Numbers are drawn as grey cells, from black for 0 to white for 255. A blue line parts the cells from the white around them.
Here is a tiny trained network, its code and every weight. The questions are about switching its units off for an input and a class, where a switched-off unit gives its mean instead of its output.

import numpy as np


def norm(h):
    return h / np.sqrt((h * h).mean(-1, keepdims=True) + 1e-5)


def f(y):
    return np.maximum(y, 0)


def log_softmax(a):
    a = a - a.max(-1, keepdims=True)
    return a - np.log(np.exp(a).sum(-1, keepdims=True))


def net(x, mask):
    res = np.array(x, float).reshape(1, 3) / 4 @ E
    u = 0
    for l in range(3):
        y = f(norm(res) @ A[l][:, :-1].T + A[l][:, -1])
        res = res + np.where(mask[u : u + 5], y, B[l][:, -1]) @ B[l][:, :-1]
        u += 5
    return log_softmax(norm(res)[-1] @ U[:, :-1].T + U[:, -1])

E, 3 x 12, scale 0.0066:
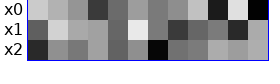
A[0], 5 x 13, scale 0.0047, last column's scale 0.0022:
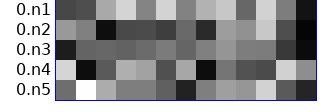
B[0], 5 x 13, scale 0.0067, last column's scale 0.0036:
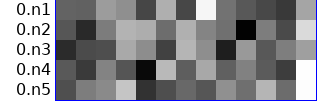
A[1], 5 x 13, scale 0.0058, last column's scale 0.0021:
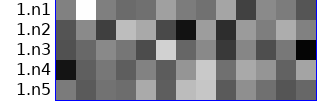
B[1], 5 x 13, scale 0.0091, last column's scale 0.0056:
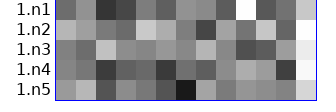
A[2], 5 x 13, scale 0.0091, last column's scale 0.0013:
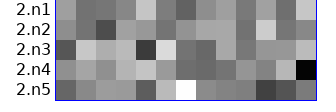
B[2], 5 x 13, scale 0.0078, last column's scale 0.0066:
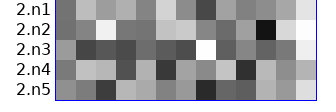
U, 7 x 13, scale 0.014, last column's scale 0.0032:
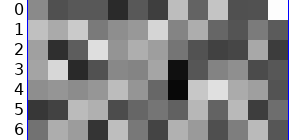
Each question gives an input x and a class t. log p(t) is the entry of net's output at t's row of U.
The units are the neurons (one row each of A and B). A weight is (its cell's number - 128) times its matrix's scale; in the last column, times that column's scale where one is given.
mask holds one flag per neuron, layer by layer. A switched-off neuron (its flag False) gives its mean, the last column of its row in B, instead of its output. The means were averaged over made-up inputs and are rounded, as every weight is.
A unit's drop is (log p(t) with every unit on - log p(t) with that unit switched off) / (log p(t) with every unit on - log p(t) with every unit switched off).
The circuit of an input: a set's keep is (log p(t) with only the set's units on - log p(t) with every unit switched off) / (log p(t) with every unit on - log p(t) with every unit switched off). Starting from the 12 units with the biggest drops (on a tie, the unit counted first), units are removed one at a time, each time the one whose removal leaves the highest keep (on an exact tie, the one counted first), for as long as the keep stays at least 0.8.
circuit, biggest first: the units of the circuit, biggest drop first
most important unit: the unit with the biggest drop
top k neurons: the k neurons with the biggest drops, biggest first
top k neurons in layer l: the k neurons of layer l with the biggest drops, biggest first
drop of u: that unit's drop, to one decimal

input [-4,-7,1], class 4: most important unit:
1.n2
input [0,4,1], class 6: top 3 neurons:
[1.n4 0.n4 2.n4]
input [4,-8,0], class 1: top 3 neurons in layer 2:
[2.n2 2.n1 2.n3]
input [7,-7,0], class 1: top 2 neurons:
[2.n2 0.n4]
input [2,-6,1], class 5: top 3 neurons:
[2.n3 0.n2 1.n2]
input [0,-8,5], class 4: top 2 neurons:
[1.n2 0.n4]
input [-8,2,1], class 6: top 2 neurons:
[1.n2 2.n4]
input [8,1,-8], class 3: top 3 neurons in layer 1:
[1.n1 1.n3 1.n2]
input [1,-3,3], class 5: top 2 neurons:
[0.n2 0.n5]
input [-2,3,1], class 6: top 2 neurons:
[2.n4 2.n3]
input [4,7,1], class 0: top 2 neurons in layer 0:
[0.n5 0.n2]
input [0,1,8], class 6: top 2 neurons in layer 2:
[2.n3 2.n4]
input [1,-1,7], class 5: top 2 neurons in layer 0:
[0.n5 0.n1]
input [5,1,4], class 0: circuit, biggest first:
[1.n2]
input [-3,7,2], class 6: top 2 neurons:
[2.n4 2.n3]
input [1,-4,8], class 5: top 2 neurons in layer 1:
[1.n1 1.n5]
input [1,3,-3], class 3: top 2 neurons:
[1.n1 2.n2]
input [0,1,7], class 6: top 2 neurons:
[1.n2 0.n4]
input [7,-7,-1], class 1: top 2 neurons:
[2.n2 0.n4]
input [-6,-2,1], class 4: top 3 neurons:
[1.n2 2.n3 1.n1]
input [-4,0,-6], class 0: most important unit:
1.n5
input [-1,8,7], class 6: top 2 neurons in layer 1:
[1.n2 1.n4]
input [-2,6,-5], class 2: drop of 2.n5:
0.3
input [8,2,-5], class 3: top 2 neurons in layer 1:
[1.n1 1.n2]
